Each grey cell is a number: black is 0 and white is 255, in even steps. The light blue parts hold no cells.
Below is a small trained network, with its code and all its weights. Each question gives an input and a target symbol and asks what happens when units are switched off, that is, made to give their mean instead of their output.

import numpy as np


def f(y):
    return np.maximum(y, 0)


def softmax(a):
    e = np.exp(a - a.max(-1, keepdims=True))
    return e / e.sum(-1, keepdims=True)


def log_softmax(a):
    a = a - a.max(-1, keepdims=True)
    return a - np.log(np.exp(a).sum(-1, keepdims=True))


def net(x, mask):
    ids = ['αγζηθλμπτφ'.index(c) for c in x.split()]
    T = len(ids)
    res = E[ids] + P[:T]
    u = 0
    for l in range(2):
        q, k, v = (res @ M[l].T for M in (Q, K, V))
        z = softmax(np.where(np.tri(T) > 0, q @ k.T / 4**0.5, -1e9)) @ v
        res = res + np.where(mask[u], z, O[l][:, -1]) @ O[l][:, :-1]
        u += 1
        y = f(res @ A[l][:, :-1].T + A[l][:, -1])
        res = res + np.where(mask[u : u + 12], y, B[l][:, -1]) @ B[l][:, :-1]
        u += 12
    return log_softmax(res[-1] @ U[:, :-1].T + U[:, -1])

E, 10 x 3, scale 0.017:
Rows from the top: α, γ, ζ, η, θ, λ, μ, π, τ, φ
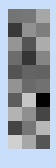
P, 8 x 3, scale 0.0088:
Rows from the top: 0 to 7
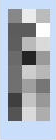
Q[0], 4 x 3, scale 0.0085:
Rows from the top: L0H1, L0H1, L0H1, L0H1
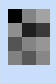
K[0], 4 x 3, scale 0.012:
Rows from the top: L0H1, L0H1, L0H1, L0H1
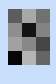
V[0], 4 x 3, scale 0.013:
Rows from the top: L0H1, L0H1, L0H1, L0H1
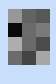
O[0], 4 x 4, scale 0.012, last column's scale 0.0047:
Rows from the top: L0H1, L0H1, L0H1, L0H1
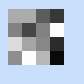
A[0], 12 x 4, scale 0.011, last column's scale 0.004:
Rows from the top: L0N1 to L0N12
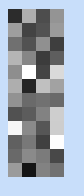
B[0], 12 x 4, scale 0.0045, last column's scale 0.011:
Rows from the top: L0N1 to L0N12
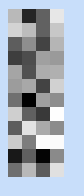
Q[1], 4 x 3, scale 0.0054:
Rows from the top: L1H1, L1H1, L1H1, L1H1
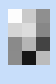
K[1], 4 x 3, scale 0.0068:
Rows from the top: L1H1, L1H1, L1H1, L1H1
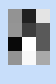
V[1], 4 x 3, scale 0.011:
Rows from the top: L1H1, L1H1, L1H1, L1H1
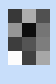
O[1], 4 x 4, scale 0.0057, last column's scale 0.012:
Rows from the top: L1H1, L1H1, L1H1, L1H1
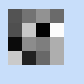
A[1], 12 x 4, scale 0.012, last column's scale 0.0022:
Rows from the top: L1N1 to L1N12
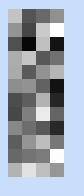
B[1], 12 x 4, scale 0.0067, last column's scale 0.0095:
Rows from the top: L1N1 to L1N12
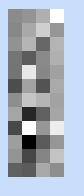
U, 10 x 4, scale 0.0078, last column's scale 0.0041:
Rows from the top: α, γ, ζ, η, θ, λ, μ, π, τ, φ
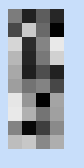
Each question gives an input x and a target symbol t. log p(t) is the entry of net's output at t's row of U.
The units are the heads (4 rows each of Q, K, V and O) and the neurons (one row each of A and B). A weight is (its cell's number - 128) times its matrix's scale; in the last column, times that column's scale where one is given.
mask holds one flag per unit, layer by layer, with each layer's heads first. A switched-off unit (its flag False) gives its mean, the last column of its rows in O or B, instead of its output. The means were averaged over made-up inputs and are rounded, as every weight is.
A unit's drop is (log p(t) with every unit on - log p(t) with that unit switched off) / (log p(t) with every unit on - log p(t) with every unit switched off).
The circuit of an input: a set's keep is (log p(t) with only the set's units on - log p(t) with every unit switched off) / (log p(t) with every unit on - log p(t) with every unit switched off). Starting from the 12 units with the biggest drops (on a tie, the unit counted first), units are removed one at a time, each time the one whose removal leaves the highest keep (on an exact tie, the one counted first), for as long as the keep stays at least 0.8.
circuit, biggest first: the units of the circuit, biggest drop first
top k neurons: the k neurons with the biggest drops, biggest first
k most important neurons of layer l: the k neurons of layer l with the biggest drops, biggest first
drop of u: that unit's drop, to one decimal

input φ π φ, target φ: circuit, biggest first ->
[L0H1 L0N9 L0N8]
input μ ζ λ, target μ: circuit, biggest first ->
[L0H1 L1H1]
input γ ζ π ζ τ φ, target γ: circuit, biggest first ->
[L0H1 L1H1 L0N10 L0N1]
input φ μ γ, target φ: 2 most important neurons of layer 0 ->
[L0N9 L0N1]
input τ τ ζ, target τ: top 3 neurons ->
[L1N8 L1N10 L0N10]
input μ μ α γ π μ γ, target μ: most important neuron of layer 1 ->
[L1N9]
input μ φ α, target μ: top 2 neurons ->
[L0N12 L0N6]
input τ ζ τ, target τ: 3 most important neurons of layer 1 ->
[L1N8 L1N10 L1N9]
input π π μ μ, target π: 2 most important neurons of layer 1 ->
[L1N5 L1N1]
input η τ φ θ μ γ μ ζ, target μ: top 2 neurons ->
[L0N6 L0N12]
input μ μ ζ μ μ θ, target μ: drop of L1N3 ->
0.0
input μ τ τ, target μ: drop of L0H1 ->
0.8
